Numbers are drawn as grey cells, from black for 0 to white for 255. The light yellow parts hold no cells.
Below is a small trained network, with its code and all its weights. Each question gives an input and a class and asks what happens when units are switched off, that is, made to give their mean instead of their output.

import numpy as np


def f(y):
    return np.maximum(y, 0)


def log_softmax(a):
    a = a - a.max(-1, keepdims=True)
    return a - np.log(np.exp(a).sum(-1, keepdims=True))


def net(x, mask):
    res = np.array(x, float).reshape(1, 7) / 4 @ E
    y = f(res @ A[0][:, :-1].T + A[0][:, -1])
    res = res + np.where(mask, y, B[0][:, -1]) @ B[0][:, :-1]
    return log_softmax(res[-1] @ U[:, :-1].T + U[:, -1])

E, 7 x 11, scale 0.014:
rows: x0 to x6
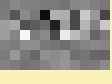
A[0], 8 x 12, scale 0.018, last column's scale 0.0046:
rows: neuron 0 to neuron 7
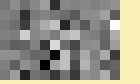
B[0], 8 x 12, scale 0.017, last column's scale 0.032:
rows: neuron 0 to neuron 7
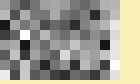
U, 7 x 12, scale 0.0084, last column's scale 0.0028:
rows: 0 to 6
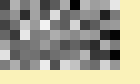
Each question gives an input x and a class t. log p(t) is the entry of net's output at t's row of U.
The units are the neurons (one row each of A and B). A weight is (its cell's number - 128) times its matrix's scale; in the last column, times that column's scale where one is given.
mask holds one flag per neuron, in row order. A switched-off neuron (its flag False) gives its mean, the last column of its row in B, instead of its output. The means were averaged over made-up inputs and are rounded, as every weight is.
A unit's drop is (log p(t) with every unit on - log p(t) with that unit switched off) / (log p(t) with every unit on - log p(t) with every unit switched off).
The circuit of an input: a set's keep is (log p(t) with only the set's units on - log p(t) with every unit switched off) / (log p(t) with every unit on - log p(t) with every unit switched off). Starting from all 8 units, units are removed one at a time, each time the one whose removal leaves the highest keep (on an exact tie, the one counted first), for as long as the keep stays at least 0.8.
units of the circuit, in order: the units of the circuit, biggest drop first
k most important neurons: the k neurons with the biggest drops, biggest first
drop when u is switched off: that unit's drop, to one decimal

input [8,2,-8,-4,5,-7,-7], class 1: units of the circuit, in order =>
[neuron 4]
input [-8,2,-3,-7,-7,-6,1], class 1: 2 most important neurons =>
[neuron 4; neuron 5]
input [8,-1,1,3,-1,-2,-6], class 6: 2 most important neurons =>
[neuron 6; neuron 2]
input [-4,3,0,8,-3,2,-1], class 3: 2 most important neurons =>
[neuron 3; neuron 2]
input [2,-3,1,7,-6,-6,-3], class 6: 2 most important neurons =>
[neuron 5; neuron 7]
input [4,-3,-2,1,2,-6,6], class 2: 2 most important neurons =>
[neuron 6; neuron 5]
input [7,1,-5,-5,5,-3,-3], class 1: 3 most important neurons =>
[neuron 4; neuron 5; neuron 6]
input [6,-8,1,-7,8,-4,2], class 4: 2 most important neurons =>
[neuron 7; neuron 6]
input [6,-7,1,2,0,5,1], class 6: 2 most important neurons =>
[neuron 6; neuron 7]
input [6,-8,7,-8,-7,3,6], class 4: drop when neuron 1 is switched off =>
0.0
